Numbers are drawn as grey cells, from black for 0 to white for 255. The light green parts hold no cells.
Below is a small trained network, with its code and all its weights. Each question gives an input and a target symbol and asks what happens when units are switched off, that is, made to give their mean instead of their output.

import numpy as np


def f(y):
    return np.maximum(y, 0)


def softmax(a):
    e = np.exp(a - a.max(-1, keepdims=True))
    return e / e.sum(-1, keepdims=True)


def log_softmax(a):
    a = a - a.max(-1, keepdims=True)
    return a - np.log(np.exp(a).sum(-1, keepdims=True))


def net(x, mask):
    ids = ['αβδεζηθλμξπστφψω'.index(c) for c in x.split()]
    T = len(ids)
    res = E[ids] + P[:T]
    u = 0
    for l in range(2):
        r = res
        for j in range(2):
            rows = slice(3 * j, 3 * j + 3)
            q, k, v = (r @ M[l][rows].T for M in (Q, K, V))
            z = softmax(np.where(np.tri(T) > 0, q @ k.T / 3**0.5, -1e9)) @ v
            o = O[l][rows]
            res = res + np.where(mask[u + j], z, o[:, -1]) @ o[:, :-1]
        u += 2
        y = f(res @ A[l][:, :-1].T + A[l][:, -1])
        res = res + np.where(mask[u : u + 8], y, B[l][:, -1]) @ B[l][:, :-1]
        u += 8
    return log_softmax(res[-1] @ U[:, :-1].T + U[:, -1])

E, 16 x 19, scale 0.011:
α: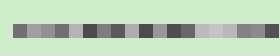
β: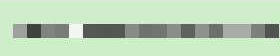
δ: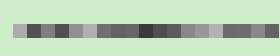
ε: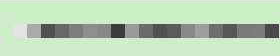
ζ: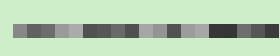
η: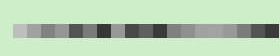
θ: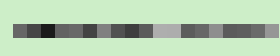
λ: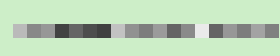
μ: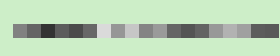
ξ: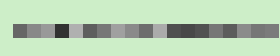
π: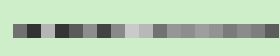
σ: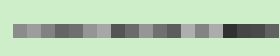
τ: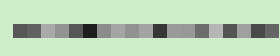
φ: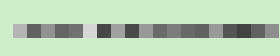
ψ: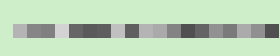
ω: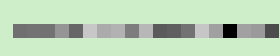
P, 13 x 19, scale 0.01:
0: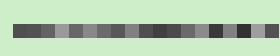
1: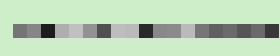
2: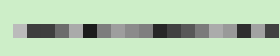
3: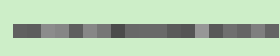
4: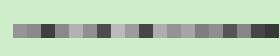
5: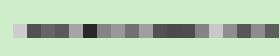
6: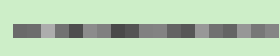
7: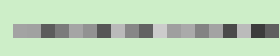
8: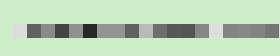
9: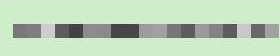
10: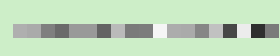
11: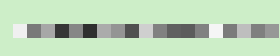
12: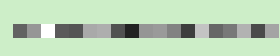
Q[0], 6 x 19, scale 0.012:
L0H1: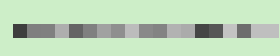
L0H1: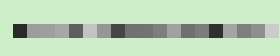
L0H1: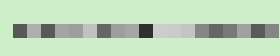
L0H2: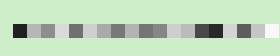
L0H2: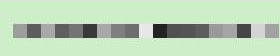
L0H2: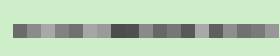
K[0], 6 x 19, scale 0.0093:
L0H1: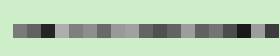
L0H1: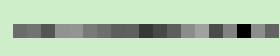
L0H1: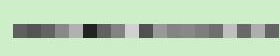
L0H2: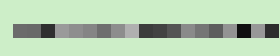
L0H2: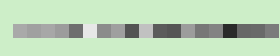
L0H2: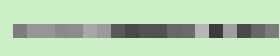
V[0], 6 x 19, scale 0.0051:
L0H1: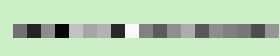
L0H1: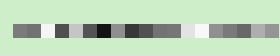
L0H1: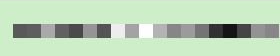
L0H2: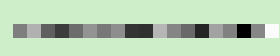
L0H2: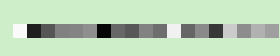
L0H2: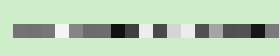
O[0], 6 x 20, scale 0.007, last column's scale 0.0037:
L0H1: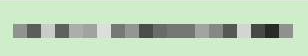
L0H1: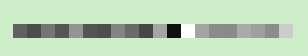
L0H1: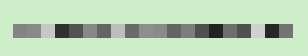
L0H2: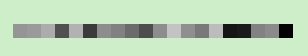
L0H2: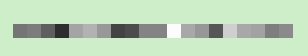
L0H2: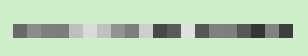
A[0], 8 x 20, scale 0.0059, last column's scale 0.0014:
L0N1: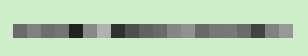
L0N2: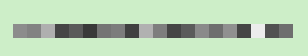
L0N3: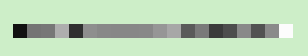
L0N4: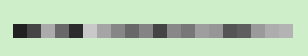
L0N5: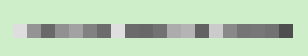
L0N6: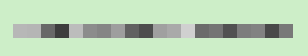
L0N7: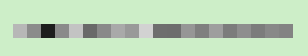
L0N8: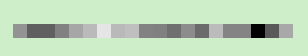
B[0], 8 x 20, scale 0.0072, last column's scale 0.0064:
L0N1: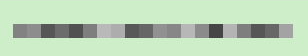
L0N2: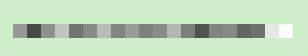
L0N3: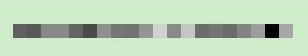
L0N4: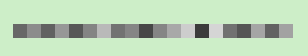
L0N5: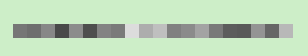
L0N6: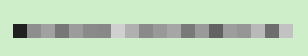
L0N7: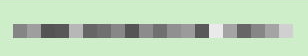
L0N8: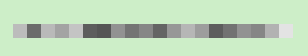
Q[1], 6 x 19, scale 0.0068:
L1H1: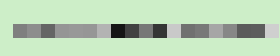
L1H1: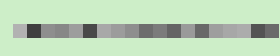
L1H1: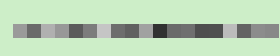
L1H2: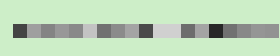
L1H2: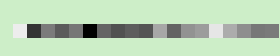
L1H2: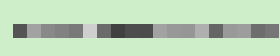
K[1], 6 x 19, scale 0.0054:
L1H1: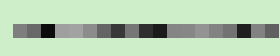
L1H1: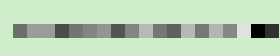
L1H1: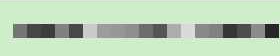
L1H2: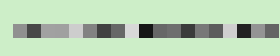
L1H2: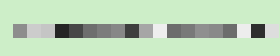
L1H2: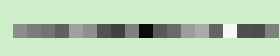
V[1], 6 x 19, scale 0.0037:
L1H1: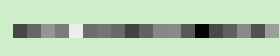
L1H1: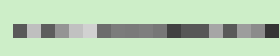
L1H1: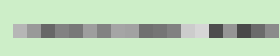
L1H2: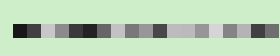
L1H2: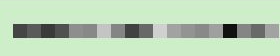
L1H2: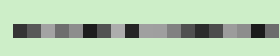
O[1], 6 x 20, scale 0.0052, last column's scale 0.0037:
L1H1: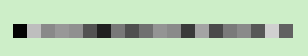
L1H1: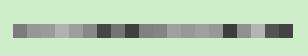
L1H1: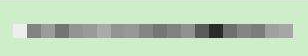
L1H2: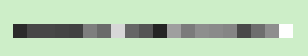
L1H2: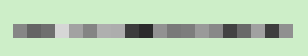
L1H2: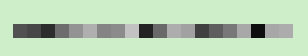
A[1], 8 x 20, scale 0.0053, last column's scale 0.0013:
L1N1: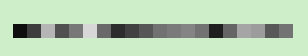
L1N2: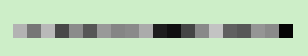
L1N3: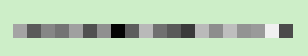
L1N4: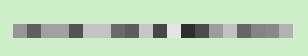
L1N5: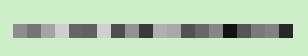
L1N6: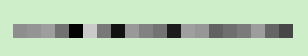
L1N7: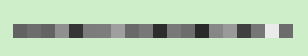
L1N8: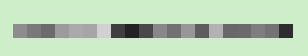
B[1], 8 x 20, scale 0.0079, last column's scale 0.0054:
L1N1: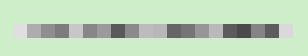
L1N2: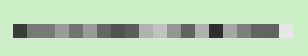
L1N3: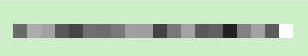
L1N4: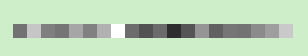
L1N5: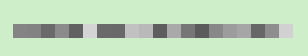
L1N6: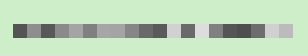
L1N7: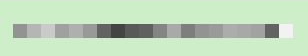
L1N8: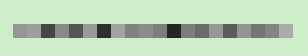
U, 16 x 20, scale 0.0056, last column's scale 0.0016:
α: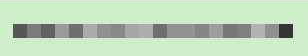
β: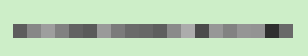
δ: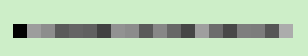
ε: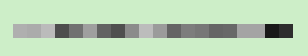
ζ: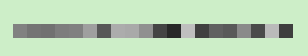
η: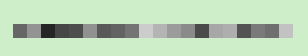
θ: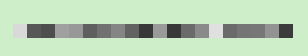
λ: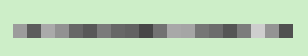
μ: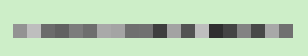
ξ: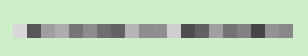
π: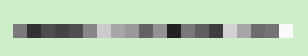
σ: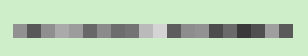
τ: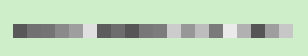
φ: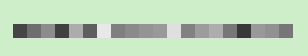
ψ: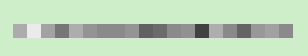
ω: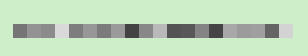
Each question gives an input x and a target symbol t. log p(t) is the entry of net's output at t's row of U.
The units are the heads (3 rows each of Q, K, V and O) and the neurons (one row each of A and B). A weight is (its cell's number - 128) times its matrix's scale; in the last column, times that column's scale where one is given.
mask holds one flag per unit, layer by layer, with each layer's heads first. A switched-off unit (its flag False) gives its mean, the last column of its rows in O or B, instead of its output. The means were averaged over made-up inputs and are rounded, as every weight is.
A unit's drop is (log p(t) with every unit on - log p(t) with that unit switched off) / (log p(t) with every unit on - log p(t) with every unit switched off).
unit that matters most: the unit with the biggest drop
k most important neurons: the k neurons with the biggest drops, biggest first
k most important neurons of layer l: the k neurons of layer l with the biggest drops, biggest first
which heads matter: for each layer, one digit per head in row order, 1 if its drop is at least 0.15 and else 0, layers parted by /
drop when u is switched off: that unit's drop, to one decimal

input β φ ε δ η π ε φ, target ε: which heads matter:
10 / 00
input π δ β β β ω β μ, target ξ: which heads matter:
11 / 00
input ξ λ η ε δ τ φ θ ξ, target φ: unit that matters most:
L0H2
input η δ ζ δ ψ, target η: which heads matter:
10 / 00
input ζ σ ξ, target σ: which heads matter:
01 / 00
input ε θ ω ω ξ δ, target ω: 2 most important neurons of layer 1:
[L1N2 L1N7]
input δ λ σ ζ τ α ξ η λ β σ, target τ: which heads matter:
11 / 00
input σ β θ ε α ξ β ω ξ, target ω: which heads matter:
11 / 00
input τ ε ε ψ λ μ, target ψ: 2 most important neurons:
[L1N7 L1N4]
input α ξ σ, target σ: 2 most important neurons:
[L1N2 L0N8]
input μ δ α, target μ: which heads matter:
10 / 00
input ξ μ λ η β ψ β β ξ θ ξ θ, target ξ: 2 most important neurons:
[L1N5 L0N2]
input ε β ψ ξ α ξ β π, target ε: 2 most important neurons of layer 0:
[L0N2 L0N6]
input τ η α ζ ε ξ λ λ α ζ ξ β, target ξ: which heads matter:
11 / 01
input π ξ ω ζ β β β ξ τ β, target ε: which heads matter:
01 / 00
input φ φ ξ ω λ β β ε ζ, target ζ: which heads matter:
11 / 00
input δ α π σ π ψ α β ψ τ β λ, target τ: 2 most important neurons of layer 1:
[L1N7 L1N2]
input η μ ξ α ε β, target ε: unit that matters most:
L1N3
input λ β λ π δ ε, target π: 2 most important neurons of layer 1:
[L1N7 L1N1]
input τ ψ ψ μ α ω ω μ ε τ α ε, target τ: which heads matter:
01 / 01
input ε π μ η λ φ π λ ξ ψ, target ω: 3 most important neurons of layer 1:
[L1N4 L1N7 L1N3]
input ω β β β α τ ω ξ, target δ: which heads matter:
01 / 10
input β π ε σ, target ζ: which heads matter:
01 / 00
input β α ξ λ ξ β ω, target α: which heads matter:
11 / 00
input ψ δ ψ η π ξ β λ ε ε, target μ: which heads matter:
00 / 00
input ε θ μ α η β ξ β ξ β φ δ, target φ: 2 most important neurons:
[L0N6 L0N5]
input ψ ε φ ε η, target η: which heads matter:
10 / 00
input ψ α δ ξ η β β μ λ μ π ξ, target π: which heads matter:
10 / 00
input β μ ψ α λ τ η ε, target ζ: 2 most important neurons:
[L1N7 L0N8]
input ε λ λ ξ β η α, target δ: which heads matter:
11 / 00
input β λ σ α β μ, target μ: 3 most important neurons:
[L1N4 L0N8 L1N3]
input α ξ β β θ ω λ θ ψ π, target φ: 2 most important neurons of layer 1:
[L1N6 L1N1]
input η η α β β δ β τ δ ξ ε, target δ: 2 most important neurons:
[L0N6 L0N2]
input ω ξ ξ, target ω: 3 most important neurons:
[L1N2 L1N7 L0N2]
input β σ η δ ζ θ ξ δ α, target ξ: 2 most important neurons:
[L0N2 L1N5]
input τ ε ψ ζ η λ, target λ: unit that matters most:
L0N2
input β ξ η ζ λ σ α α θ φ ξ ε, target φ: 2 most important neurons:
[L0N6 L0N5]
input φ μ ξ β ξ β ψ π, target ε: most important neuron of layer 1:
[L1N1]
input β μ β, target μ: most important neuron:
[L1N4]
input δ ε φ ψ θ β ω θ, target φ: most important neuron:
[L0N6]
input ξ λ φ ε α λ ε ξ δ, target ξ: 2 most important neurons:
[L0N2 L1N5]
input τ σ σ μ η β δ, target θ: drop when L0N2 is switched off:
0.1
